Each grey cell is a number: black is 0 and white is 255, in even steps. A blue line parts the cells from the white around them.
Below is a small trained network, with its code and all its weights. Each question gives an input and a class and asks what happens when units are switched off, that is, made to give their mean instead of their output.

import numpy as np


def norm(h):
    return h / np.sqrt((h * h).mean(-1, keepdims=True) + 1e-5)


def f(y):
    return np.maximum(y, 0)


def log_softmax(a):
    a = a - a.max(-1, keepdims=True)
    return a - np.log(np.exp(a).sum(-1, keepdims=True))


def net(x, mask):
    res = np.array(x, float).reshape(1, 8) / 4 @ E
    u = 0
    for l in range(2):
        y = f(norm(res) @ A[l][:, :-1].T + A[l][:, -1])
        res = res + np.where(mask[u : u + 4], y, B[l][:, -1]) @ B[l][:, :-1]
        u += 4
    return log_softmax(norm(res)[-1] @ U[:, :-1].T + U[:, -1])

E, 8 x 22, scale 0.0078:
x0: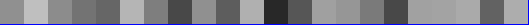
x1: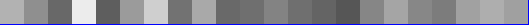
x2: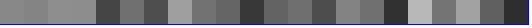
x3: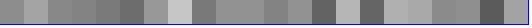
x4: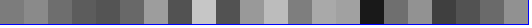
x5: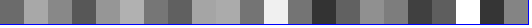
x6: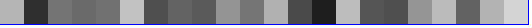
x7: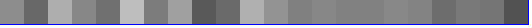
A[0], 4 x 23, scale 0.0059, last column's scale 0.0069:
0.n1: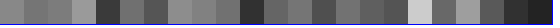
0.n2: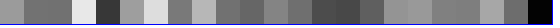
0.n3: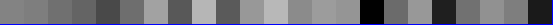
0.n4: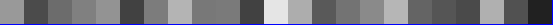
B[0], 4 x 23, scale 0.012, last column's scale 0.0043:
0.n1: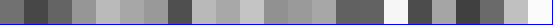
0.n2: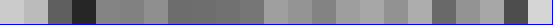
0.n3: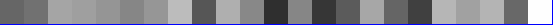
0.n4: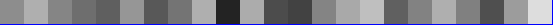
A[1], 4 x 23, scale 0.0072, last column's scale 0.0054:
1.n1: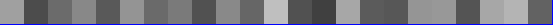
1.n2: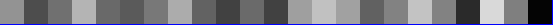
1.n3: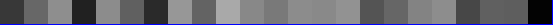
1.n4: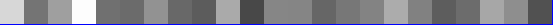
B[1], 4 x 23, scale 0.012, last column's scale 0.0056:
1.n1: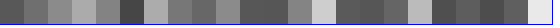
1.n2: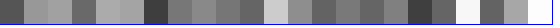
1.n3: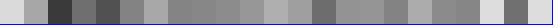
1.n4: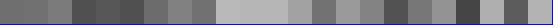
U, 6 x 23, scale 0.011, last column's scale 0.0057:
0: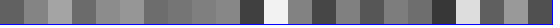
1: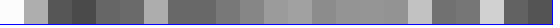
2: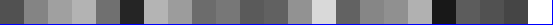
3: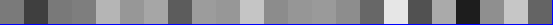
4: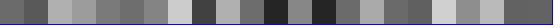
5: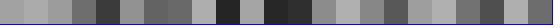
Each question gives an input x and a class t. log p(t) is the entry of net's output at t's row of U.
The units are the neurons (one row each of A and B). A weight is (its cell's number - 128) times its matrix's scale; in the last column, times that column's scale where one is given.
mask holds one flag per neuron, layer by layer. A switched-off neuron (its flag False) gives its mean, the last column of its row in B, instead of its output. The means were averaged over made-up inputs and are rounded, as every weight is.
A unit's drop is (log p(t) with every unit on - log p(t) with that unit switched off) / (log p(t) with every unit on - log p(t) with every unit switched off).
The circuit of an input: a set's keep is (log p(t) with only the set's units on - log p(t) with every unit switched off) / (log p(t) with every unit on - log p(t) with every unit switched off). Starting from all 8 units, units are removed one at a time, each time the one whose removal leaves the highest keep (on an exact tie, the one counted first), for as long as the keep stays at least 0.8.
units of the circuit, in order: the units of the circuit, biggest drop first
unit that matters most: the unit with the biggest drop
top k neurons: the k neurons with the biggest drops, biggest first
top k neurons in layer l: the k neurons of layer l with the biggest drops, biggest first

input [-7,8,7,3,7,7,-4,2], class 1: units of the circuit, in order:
[0.n2]
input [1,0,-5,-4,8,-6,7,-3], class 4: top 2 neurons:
[0.n3 0.n1]
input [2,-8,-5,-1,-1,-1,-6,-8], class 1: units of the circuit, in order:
[1.n3 0.n1]
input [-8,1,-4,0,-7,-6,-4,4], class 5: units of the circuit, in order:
[0.n4 0.n3]
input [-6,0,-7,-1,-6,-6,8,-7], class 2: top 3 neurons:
[1.n1 0.n1 0.n3]
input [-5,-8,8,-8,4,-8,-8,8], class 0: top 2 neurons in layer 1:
[1.n2 1.n1]
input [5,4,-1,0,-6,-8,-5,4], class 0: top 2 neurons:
[1.n2 0.n3]
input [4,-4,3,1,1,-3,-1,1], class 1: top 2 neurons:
[1.n3 0.n4]
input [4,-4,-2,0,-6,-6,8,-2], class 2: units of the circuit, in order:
[1.n1 0.n3]
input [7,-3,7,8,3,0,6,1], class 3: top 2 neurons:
[0.n1 0.n4]
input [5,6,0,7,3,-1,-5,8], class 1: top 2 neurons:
[0.n2 1.n1]
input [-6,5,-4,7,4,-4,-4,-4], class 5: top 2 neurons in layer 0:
[0.n4 0.n1]
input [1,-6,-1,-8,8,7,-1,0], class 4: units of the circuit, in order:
[0.n3 1.n2]
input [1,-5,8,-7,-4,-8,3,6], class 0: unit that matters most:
1.n2
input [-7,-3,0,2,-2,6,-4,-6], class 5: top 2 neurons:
[0.n4 1.n2]
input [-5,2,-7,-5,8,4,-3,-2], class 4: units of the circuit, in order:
[0.n3 0.n1]
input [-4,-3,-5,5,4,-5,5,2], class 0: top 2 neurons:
[1.n2 0.n1]
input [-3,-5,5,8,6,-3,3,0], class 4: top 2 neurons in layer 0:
[0.n3 0.n2]
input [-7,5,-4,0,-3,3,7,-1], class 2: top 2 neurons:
[1.n1 0.n1]
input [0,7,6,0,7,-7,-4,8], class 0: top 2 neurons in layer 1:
[1.n2 1.n3]
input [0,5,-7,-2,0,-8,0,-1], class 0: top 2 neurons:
[1.n2 0.n1]
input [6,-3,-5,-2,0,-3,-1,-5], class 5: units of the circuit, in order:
[0.n1]
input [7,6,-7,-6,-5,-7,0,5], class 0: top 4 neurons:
[1.n2 0.n1 0.n3 0.n4]
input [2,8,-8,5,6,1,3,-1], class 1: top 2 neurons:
[0.n2 0.n1]
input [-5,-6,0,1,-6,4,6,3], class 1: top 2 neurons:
[1.n3 0.n3]
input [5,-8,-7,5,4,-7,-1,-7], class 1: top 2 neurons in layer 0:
[0.n1 0.n4]
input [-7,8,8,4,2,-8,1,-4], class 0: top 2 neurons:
[1.n2 1.n3]
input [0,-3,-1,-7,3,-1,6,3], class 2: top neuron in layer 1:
[1.n1]
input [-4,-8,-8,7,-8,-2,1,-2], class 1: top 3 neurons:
[1.n3 0.n1 0.n3]
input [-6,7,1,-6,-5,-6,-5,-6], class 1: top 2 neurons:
[0.n2 0.n3]
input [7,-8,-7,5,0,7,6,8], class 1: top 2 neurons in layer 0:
[0.n1 0.n4]
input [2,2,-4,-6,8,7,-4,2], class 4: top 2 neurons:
[0.n3 1.n2]
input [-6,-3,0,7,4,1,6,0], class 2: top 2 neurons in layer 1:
[1.n1 1.n2]
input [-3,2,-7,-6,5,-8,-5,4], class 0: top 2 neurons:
[1.n2 0.n1]
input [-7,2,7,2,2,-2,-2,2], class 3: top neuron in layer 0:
[0.n1]
